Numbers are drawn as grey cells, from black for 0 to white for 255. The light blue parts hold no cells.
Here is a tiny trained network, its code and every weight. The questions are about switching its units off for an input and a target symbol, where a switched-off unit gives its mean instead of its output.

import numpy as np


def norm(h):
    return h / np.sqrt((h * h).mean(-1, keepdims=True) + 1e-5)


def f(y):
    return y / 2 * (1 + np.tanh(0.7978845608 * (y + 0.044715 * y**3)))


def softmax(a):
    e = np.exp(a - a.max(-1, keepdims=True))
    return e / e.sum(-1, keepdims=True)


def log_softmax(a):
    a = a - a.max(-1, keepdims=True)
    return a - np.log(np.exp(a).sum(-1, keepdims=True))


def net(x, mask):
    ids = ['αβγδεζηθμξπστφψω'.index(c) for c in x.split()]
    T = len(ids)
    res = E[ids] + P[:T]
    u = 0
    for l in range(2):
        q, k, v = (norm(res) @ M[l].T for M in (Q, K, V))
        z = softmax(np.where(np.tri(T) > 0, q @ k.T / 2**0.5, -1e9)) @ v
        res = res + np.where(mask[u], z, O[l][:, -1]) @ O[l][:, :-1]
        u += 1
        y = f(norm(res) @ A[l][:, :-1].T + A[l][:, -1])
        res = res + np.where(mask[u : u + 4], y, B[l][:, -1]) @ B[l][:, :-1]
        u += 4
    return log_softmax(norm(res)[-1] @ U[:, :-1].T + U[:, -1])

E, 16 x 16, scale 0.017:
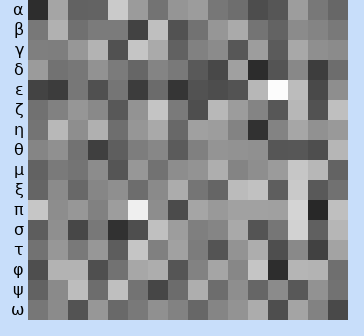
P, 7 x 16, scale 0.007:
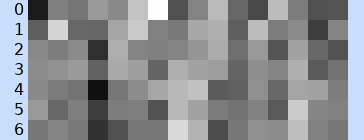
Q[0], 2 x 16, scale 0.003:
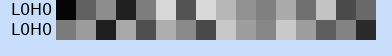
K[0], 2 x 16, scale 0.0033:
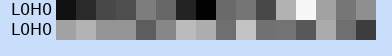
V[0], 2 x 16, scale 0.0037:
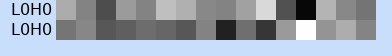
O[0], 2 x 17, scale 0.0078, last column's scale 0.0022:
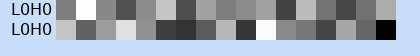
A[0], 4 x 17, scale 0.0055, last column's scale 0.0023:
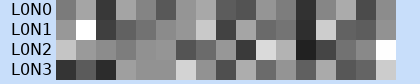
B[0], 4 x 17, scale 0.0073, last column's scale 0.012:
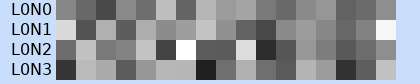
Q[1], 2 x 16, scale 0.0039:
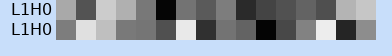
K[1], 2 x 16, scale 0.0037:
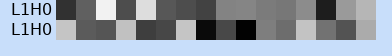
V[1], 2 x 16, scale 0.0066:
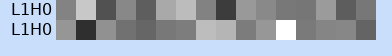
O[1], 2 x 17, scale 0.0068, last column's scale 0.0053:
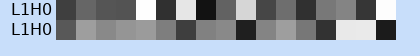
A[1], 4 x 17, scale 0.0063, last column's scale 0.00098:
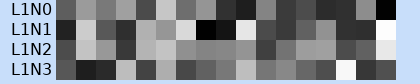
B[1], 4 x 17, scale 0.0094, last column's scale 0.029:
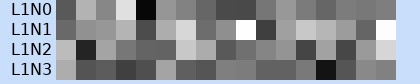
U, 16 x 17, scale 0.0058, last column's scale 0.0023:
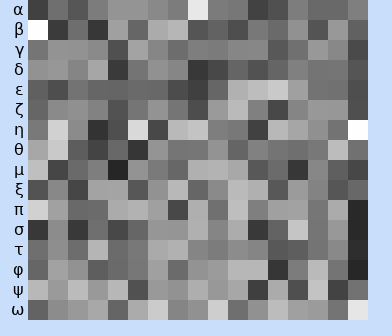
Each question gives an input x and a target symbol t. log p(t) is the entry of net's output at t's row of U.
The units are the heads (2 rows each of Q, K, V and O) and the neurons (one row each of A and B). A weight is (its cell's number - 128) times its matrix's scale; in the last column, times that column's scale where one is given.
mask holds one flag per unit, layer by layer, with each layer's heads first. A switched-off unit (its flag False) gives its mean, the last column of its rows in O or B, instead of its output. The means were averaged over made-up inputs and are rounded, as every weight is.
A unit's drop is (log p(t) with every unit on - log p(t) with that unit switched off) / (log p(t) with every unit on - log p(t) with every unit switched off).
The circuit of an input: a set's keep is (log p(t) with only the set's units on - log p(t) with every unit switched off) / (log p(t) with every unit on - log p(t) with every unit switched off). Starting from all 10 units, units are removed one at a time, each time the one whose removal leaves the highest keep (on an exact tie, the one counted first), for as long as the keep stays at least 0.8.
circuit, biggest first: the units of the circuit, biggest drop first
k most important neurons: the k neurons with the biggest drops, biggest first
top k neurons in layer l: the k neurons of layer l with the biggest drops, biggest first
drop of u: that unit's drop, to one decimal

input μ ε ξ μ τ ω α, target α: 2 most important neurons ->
[L1N1, L1N2]
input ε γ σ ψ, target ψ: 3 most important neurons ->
[L1N1, L0N2, L1N2]
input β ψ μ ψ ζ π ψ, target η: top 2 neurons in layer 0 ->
[L0N3, L0N1]
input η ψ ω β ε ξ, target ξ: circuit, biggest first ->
[L0H0, L1N1, L1N2, L0N1]
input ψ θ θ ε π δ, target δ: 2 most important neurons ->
[L1N0, L1N1]
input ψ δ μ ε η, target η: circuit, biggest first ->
[L1H0, L0H0, L1N2, L1N1]
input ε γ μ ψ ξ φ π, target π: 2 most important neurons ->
[L1N1, L1N2]
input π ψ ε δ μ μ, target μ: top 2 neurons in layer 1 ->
[L1N3, L1N1]
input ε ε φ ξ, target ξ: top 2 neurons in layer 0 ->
[L0N2, L0N1]
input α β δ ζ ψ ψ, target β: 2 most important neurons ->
[L0N3, L1N1]
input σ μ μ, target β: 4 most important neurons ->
[L1N1, L0N3, L0N2, L1N3]
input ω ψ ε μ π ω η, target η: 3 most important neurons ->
[L1N2, L1N1, L0N3]
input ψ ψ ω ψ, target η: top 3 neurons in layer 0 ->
[L0N3, L0N2, L0N1]
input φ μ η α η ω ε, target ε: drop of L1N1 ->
0.8
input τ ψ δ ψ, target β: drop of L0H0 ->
1.3
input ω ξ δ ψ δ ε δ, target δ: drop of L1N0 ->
0.7
